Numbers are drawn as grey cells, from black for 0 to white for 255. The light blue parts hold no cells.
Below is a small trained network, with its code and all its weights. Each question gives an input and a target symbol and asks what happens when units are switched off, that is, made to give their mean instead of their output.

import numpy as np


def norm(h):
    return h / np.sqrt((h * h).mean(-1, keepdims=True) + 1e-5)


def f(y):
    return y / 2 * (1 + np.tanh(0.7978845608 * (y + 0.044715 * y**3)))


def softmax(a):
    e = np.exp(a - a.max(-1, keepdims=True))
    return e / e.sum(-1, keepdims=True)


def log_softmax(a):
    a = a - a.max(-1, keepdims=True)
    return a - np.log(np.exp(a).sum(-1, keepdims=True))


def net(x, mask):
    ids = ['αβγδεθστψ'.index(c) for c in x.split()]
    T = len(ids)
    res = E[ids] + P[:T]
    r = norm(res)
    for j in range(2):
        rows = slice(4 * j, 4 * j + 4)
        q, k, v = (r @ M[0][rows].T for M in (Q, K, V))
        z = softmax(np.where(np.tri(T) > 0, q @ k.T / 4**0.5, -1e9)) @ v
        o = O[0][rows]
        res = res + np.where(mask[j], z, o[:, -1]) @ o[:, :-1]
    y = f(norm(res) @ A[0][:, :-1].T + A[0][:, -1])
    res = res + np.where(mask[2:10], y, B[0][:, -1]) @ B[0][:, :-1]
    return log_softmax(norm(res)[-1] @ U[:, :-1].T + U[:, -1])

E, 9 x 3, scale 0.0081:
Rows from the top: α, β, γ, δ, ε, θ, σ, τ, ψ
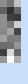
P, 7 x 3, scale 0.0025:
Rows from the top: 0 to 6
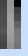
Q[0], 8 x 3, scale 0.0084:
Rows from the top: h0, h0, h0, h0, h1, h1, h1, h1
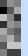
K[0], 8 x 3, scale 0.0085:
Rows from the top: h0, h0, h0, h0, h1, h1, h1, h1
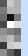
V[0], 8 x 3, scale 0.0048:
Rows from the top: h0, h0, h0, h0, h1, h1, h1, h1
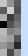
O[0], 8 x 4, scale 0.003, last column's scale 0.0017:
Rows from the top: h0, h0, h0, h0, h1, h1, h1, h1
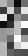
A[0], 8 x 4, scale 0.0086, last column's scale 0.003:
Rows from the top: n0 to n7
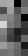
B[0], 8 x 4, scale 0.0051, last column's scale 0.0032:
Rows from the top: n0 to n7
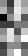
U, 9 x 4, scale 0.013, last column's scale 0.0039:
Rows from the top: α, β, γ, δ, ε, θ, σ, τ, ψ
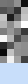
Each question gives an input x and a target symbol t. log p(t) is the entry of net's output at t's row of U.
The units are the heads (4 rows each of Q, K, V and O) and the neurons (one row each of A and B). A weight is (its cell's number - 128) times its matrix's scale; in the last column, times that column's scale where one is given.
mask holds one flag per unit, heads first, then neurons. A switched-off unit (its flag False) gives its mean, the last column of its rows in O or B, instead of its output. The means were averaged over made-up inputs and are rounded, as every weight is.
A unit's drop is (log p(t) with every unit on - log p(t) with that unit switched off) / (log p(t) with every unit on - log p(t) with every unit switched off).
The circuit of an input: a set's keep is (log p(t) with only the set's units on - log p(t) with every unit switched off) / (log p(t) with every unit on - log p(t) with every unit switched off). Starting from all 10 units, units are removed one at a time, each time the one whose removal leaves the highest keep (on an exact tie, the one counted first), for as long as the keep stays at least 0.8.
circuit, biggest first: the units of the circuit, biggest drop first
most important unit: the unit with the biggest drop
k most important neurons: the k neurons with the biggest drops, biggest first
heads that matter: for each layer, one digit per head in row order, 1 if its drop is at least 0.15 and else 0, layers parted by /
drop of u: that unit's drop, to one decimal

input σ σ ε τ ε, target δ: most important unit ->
n1
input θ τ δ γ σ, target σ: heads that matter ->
00
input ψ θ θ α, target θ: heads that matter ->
10
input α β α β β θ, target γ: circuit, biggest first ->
(h0 n5)
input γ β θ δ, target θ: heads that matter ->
11
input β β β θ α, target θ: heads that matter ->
11
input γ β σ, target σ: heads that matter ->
10
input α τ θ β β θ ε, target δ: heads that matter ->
00
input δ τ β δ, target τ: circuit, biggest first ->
(h1 n5 n1)
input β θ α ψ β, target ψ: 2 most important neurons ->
(n5 n7)
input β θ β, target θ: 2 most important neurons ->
(n5 n4)
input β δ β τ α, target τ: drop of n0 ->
0.3
